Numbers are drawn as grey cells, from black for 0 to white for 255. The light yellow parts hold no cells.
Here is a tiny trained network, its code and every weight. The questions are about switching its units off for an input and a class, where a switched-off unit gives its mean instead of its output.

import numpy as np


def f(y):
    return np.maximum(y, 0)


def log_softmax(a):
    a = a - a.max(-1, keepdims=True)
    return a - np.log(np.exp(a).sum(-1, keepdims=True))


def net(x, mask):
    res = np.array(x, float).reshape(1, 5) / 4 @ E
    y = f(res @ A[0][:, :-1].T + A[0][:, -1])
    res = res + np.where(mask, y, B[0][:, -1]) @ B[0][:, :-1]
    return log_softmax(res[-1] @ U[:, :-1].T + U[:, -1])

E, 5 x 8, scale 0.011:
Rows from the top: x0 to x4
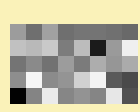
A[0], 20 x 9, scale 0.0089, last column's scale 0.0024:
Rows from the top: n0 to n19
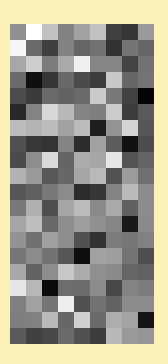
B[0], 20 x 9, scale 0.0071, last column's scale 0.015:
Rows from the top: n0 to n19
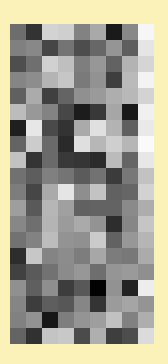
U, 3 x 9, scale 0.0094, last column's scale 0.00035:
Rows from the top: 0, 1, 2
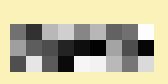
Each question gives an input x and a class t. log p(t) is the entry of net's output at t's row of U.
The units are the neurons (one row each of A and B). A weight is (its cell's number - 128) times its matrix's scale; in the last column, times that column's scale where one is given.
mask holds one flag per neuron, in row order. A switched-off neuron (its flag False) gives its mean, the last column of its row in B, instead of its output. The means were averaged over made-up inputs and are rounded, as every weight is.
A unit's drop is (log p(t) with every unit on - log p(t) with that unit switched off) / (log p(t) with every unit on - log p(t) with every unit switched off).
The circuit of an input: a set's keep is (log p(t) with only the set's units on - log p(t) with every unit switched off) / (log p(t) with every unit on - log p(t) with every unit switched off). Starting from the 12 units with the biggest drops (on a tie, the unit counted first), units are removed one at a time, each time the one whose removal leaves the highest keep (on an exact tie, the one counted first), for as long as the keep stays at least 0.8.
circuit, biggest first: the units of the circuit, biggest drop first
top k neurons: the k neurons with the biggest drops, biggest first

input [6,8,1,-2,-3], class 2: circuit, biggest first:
n6
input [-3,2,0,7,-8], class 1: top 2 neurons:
n16, n1
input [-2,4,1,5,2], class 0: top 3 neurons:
n7, n0, n2
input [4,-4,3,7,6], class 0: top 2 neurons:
n0, n16
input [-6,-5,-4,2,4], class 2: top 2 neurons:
n7, n16
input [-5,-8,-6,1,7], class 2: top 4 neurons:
n7, n4, n16, n14
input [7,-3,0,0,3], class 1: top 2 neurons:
n6, n5
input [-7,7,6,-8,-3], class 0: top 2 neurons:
n19, n10
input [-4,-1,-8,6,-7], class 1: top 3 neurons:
n16, n1, n10
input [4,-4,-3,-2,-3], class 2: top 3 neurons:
n7, n8, n5
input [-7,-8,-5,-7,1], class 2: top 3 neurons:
n7, n4, n0
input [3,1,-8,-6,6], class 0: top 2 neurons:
n10, n3
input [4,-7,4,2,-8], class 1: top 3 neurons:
n16, n6, n1
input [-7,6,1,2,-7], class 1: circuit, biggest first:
n16
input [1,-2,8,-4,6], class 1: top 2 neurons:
n5, n8
